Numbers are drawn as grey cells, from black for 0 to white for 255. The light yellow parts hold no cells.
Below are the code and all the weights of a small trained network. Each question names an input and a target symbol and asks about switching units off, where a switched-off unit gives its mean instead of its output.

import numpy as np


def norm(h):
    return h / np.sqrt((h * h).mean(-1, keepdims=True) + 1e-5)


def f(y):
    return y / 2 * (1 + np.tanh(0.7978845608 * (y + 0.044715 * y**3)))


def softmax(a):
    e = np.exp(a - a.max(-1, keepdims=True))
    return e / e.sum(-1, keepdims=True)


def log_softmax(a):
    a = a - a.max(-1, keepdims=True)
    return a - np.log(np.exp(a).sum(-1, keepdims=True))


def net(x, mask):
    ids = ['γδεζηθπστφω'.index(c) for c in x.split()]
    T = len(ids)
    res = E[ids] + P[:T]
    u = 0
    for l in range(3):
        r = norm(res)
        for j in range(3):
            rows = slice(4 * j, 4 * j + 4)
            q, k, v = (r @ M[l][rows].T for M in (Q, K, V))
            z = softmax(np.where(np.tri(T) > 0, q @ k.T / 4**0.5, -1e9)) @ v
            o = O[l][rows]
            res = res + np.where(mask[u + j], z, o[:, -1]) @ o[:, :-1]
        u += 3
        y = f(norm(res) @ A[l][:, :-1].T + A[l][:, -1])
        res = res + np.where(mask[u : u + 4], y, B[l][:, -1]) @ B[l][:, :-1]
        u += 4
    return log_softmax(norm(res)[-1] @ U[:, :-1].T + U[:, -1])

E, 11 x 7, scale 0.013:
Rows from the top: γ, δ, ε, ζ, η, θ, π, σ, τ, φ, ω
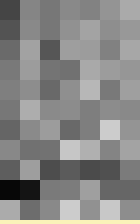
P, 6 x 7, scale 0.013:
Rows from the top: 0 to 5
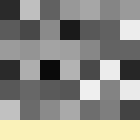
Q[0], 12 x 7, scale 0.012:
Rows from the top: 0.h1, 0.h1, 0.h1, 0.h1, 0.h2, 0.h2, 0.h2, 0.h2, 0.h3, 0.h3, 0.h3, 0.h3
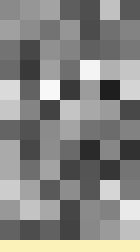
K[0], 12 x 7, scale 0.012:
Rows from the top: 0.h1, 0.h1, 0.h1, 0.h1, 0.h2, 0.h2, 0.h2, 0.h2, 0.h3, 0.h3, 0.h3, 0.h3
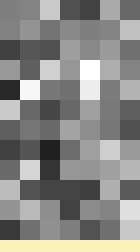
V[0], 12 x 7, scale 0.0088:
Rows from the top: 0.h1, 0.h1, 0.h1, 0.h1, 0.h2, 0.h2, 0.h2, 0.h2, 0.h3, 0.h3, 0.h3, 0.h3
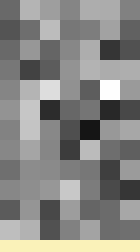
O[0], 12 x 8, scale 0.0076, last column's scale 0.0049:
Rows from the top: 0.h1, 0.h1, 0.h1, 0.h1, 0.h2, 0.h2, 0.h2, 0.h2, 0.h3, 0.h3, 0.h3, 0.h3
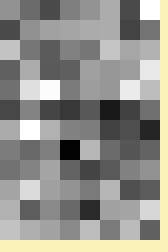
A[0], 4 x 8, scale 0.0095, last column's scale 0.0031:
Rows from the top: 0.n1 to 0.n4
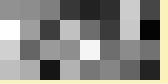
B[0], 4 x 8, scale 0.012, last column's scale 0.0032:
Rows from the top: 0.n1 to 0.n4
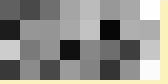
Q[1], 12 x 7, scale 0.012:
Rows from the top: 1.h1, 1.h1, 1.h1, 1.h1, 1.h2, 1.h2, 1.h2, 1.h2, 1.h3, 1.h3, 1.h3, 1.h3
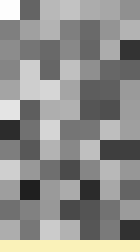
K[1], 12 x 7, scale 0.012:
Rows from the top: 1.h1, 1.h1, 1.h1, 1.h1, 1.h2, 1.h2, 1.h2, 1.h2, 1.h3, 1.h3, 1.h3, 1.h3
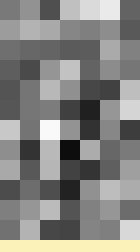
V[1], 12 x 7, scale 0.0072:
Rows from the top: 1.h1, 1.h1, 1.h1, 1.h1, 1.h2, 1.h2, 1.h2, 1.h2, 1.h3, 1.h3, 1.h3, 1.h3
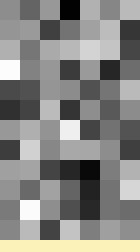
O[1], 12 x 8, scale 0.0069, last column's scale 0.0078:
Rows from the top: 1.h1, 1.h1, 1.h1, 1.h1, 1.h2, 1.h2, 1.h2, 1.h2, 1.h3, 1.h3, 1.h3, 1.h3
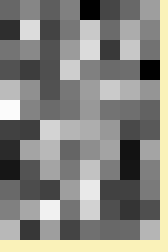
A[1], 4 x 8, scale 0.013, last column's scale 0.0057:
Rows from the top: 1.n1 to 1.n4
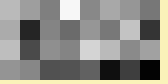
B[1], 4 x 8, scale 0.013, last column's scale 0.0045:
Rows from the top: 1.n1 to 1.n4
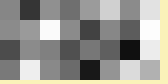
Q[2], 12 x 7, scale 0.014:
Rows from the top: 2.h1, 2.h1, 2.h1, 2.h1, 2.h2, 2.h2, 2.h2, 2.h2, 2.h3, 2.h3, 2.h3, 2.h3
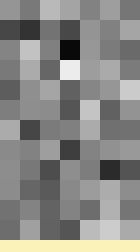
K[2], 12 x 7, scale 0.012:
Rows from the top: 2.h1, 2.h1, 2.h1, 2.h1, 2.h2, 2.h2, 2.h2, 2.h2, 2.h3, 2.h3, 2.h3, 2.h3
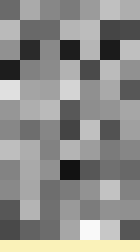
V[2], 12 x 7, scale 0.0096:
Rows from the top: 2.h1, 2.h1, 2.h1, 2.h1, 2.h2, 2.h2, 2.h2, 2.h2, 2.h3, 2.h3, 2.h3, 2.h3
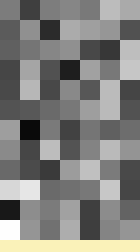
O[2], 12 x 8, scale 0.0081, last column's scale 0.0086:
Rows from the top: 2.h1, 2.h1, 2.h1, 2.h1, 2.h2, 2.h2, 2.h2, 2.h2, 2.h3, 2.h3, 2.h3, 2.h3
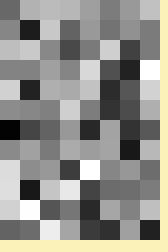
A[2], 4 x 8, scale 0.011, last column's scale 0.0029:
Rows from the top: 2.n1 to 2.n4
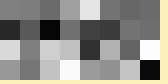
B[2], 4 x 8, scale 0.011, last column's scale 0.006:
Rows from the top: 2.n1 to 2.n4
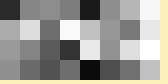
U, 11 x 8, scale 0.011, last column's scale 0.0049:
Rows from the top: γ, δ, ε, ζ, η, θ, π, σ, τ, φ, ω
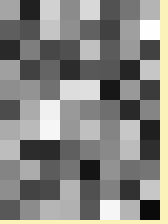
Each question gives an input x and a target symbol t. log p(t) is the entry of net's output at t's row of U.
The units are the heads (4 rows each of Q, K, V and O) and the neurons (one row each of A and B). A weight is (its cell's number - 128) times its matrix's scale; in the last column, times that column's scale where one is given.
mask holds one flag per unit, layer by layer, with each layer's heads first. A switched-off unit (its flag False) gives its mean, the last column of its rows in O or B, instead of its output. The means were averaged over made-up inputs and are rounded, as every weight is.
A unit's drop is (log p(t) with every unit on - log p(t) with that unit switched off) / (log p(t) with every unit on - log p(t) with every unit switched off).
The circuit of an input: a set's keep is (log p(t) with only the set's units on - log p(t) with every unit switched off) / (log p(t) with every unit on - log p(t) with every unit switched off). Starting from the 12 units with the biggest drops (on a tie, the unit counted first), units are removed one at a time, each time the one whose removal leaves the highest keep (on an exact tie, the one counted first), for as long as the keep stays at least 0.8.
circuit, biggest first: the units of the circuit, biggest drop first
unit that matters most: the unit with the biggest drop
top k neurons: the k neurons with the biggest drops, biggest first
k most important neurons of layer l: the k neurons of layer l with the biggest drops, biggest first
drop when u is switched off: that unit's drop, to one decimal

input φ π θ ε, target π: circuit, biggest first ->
[0.h2, 2.h2]
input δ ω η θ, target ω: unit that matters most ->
0.h2
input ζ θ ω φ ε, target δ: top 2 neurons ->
[1.n1, 2.n4]
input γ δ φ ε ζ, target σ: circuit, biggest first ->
[1.h3, 0.h2]
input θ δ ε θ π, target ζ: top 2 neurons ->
[0.n2, 0.n4]
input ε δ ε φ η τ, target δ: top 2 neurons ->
[0.n2, 1.n2]
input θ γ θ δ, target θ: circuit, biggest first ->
[1.h2, 0.h2]
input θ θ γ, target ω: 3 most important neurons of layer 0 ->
[0.n1, 0.n4, 0.n2]
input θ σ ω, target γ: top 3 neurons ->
[1.n1, 1.n3, 0.n3]
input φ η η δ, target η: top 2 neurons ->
[0.n4, 2.n3]
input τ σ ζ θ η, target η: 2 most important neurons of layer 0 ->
[0.n3, 0.n1]
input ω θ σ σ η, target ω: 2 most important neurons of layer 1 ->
[1.n2, 1.n1]
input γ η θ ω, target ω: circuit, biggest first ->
[0.h2, 1.n1]
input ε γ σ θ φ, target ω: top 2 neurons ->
[0.n2, 1.n2]
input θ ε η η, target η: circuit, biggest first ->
[2.h2]
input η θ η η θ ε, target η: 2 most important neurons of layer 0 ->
[0.n2, 0.n4]
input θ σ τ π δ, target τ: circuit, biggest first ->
[1.n4, 0.h2]
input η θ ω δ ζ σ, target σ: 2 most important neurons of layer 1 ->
[1.n1, 1.n4]
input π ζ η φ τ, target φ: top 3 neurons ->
[0.n3, 2.n2, 0.n2]
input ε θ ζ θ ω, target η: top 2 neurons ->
[0.n3, 2.n2]
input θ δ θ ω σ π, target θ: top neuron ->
[1.n3]
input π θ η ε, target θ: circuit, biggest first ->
[0.h2, 1.h2]
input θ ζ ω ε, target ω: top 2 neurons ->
[1.n1, 2.n4]
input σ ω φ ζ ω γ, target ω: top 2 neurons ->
[2.n1, 2.n4]
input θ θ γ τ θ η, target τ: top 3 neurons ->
[1.n4, 0.n3, 0.n4]
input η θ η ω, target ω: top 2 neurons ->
[2.n4, 2.n1]
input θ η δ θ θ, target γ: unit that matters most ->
0.h3
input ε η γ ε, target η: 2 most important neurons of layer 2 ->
[2.n2, 2.n1]
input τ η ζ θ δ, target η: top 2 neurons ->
[0.n3, 2.n2]
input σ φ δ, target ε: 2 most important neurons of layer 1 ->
[1.n2, 1.n4]
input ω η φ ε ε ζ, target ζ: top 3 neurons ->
[0.n3, 1.n3, 1.n2]
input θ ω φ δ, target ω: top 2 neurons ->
[2.n4, 1.n1]
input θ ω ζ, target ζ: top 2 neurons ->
[0.n3, 1.n3]
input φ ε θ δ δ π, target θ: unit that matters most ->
0.h1
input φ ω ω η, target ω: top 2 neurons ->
[1.n1, 2.n4]
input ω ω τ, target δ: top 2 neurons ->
[0.n2, 2.n4]
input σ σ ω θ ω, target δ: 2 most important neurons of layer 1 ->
[1.n3, 1.n1]
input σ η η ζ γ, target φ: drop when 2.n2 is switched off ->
0.1
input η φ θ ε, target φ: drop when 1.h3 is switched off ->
0.1
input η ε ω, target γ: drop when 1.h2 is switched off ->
0.2
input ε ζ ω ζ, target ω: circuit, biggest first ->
[0.h2]
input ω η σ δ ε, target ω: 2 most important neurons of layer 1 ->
[1.n2, 1.n1]
